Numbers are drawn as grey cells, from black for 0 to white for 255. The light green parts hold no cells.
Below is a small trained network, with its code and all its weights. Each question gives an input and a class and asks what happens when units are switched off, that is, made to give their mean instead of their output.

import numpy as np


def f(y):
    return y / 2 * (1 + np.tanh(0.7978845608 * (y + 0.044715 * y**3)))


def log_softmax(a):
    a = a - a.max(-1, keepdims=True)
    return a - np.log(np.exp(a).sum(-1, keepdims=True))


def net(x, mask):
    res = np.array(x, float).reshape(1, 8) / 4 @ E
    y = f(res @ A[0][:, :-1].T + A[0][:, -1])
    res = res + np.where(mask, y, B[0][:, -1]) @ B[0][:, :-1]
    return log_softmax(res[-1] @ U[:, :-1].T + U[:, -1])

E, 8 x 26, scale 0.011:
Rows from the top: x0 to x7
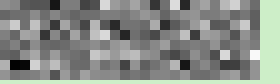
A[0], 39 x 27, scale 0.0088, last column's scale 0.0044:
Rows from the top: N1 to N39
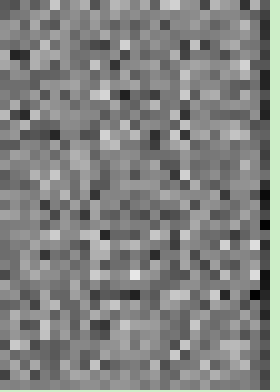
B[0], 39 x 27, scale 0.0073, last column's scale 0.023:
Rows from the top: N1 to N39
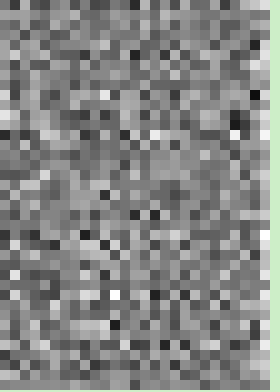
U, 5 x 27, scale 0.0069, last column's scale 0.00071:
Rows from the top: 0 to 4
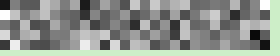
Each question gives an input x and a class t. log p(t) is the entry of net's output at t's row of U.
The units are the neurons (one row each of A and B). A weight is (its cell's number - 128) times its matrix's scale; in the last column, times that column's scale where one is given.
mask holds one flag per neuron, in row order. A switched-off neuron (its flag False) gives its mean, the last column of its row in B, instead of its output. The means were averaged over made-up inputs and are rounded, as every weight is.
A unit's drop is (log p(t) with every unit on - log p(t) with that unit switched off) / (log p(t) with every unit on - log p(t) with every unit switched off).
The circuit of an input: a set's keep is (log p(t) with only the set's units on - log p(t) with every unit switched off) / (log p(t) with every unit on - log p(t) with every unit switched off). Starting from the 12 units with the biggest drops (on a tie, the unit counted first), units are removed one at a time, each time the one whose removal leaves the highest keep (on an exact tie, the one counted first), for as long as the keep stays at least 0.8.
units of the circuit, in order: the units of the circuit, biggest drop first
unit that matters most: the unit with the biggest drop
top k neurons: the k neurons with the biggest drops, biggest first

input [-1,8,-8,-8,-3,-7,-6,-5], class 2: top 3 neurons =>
N1; N31; N10
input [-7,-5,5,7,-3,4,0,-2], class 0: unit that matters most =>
N24
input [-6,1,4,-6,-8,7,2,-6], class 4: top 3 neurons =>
N28; N25; N14
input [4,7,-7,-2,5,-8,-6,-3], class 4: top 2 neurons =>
N30; N20
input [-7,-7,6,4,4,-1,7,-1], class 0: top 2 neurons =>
N24; N35
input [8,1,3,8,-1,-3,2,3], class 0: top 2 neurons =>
N14; N36
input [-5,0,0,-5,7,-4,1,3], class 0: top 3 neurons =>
N24; N10; N18
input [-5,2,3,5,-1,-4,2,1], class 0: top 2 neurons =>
N24; N33
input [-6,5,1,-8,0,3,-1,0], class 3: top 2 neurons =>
N33; N14
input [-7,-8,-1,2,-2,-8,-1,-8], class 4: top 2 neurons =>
N30; N14
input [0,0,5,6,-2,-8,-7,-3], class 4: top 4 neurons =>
N30; N12; N6; N20
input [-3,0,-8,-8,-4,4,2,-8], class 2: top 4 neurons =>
N1; N31; N10; N26
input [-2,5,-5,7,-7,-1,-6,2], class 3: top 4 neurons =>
N10; N26; N6; N12
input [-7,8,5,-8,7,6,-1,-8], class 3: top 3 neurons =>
N33; N14; N5
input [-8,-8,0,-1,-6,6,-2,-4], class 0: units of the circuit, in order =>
N24
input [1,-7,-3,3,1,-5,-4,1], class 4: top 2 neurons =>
N30; N12
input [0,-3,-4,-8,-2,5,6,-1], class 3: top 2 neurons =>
N33; N5
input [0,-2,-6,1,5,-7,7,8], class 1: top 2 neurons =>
N6; N12
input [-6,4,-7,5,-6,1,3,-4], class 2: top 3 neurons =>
N1; N14; N15
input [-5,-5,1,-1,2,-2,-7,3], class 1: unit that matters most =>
N35
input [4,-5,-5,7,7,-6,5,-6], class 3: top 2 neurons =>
N10; N26
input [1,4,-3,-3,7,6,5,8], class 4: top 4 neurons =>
N28; N25; N35; N13
